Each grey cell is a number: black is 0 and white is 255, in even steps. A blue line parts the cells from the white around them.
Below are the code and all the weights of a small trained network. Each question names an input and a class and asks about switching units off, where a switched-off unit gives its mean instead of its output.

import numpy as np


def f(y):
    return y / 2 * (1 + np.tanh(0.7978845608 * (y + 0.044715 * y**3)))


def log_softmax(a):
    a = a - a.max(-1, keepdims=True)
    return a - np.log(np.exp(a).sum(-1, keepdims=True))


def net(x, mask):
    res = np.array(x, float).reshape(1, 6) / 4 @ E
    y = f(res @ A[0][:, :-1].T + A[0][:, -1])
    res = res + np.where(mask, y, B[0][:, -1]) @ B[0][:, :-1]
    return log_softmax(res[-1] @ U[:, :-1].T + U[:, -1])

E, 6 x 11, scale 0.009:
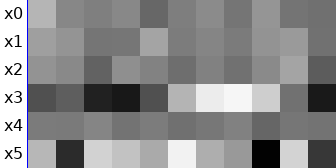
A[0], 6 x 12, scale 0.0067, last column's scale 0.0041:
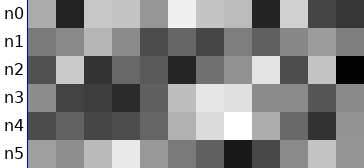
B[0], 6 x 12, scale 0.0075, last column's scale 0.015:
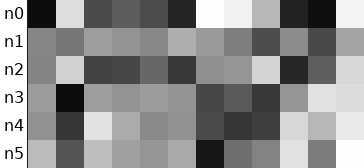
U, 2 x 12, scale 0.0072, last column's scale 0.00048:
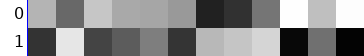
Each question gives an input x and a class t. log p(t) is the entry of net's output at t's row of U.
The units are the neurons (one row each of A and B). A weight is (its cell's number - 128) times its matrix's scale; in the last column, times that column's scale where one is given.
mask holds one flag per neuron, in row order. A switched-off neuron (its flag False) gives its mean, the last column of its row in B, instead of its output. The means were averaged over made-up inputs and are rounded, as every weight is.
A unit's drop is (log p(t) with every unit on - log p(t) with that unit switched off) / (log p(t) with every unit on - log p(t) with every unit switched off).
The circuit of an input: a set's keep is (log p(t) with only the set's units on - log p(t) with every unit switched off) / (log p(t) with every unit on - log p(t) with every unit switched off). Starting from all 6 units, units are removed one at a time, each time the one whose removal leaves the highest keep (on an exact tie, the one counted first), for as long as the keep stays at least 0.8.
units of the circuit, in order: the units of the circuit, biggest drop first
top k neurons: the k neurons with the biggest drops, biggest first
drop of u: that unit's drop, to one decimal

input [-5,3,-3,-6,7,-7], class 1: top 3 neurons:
n2, n4, n3
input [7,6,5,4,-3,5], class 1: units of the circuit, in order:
n0
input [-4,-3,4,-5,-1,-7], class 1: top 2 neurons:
n2, n4
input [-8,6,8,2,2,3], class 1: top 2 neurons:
n5, n0
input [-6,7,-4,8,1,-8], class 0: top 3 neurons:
n4, n0, n3
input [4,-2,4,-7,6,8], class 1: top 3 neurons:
n0, n4, n3
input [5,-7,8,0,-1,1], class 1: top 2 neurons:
n4, n5
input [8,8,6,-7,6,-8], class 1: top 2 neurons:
n2, n4
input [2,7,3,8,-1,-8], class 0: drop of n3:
0.6
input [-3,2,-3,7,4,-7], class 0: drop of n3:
0.5
